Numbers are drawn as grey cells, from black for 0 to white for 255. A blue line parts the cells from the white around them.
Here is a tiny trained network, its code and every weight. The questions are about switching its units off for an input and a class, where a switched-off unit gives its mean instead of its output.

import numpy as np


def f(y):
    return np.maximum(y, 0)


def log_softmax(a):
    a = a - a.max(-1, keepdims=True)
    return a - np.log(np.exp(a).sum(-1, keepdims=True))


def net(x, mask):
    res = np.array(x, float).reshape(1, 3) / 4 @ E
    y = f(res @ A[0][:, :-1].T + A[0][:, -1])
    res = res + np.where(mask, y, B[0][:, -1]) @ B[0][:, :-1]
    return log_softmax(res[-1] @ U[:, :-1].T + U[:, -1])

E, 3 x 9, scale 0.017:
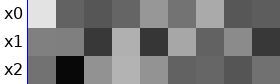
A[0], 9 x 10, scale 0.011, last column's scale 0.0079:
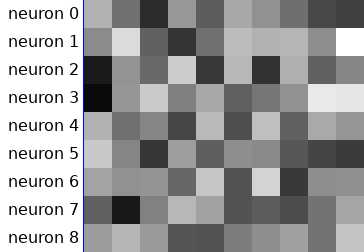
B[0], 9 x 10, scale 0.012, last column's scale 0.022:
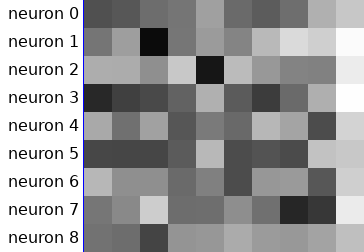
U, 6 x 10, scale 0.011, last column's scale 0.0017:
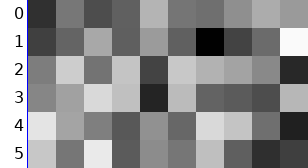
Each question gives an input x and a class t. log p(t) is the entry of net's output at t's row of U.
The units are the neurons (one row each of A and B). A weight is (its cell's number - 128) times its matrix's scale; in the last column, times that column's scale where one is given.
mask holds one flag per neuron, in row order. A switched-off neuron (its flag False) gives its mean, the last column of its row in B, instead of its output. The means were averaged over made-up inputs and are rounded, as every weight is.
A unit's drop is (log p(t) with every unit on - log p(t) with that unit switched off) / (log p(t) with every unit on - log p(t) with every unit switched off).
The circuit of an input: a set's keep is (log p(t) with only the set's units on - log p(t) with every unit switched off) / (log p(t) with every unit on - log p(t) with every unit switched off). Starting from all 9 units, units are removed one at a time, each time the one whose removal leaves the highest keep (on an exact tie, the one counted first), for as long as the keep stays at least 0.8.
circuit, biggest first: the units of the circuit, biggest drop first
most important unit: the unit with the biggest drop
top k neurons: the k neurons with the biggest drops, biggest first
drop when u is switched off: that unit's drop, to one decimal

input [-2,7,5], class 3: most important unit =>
neuron 2
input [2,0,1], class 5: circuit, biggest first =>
neuron 3; neuron 1
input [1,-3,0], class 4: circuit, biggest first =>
neuron 5; neuron 0
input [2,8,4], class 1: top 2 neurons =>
neuron 5; neuron 0
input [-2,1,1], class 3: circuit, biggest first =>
neuron 1; neuron 5
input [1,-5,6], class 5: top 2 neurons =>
neuron 4; neuron 5
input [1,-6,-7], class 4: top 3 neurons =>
neuron 4; neuron 6; neuron 5
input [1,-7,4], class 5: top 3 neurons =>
neuron 4; neuron 6; neuron 5
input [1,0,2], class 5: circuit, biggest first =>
neuron 3; neuron 1
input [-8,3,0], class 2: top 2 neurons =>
neuron 2; neuron 7
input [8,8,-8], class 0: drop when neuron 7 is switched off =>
0.0
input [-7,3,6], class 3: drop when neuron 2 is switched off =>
0.6
